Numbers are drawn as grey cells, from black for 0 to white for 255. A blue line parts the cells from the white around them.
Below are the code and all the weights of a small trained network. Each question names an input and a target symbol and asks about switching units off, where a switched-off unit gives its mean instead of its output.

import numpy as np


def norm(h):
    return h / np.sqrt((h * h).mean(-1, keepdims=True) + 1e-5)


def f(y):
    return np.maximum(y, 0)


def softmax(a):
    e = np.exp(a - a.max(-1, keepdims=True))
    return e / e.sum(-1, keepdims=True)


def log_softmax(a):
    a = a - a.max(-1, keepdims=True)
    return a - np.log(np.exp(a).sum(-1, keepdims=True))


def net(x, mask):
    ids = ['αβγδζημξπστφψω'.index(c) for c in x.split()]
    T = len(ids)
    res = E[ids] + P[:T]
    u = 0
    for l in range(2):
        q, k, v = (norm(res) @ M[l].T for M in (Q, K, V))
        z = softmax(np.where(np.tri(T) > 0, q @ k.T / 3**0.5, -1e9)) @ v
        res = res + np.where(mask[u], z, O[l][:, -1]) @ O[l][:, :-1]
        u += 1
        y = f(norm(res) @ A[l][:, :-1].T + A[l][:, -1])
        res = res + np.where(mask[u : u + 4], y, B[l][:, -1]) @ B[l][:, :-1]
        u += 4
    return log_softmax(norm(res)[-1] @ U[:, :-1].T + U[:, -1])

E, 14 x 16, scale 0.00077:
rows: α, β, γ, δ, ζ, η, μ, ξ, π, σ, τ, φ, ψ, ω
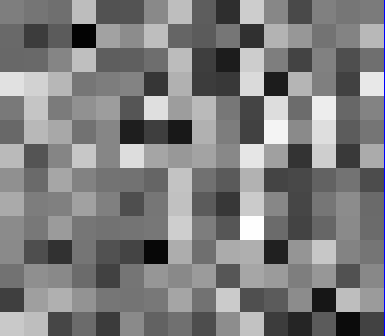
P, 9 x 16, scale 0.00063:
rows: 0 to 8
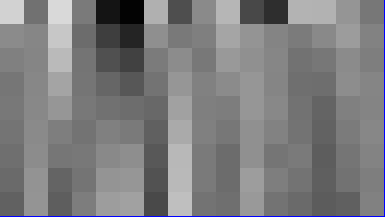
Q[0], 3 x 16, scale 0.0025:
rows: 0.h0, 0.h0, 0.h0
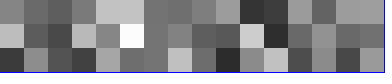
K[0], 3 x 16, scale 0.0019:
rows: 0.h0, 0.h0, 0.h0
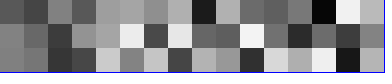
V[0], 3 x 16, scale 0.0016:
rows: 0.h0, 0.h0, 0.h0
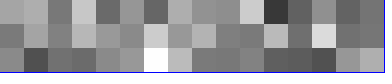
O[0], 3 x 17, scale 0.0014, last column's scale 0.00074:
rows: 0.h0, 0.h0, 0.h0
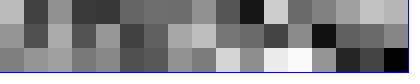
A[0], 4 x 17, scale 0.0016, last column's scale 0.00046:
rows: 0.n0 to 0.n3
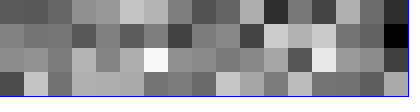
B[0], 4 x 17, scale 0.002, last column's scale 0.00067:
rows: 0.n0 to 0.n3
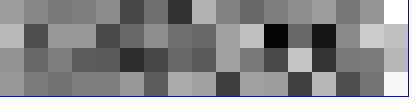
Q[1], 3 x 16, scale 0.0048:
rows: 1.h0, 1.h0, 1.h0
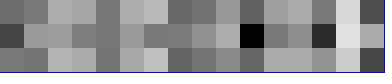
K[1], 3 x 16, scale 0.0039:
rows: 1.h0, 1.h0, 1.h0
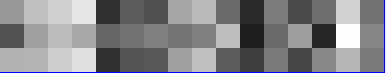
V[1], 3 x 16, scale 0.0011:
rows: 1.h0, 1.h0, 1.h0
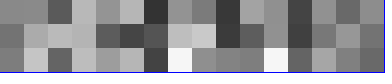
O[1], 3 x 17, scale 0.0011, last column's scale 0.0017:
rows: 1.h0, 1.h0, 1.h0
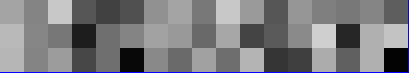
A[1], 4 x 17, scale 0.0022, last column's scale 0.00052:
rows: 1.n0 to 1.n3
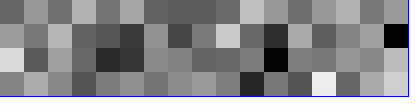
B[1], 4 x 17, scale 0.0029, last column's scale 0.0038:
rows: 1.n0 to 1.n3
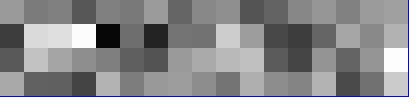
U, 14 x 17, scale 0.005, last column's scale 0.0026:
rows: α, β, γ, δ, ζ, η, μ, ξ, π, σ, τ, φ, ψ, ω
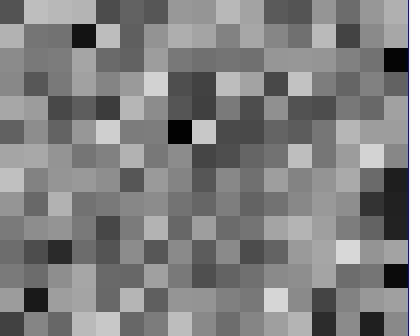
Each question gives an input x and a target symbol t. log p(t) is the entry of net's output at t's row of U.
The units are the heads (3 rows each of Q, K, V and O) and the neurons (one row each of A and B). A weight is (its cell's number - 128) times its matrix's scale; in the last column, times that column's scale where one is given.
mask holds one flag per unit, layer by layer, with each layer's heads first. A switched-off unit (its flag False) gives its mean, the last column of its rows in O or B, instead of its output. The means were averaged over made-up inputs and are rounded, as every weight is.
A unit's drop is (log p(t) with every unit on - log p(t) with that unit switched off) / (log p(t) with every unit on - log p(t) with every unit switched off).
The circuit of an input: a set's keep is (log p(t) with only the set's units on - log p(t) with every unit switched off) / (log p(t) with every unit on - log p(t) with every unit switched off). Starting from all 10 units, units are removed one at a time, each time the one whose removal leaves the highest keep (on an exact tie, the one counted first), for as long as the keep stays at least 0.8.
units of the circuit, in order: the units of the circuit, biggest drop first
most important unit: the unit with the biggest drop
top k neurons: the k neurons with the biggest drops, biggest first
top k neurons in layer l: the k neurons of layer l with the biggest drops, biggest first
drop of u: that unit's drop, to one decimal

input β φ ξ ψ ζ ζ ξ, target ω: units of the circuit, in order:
[1.h0; 0.h0; 1.n2]
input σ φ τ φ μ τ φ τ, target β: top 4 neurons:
[1.n1; 0.n2; 0.n1; 1.n3]
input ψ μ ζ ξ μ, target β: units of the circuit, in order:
[0.h0; 1.n1]
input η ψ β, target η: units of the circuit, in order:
[1.h0; 0.h0; 0.n0; 1.n2]
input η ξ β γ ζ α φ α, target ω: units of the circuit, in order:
[0.h0; 1.n2; 1.h0]
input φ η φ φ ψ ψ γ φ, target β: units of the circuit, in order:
[1.n1]
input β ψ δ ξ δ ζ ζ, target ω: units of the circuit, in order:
[0.h0; 1.h0; 1.n2; 0.n2]
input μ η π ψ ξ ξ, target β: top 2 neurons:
[1.n1; 0.n1]
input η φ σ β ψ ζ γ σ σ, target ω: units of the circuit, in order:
[0.h0; 1.n2; 1.h0]
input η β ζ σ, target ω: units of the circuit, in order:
[0.h0; 1.h0; 1.n2]
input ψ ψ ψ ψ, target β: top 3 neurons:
[0.n3; 1.n3; 1.n1]
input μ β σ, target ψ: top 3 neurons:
[0.n1; 1.n2; 1.n1]
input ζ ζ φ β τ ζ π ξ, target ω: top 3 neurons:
[1.n2; 1.n1; 1.n3]
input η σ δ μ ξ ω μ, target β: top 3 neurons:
[1.n1; 0.n1; 0.n0]
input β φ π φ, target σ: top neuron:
[1.n2]
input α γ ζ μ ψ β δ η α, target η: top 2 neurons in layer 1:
[1.n0; 1.n2]
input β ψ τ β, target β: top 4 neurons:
[0.n3; 1.n1; 1.n2; 1.n0]
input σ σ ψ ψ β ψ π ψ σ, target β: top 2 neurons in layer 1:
[1.n1; 1.n0]
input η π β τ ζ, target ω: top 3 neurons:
[1.n2; 0.n2; 1.n1]
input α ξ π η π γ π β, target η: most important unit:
1.h0
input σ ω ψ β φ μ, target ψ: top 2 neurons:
[0.n1; 1.n2]
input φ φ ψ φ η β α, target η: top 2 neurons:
[1.n2; 1.n0]
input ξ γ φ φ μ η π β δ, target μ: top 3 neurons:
[1.n2; 1.n1; 1.n3]
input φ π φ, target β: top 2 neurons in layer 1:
[1.n1; 1.n3]
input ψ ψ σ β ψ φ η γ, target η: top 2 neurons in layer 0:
[0.n1; 0.n0]
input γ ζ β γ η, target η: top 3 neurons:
[1.n2; 1.n1; 1.n0]
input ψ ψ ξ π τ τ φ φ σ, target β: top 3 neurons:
[1.n1; 0.n1; 0.n2]
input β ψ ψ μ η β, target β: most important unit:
0.h0
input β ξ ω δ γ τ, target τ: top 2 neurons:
[1.n2; 0.n1]
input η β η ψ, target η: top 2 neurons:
[0.n3; 1.n2]
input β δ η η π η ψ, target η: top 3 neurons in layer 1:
[1.n2; 1.n1; 1.n0]
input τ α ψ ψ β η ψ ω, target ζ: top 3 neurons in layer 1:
[1.n2; 1.n3; 1.n1]
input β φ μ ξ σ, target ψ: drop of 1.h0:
0.5
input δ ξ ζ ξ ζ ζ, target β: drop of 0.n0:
0.0
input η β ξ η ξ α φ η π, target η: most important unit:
0.h0
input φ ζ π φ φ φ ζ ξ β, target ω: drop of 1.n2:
0.2
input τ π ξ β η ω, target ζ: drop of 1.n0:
0.1
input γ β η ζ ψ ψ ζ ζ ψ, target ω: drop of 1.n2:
0.6
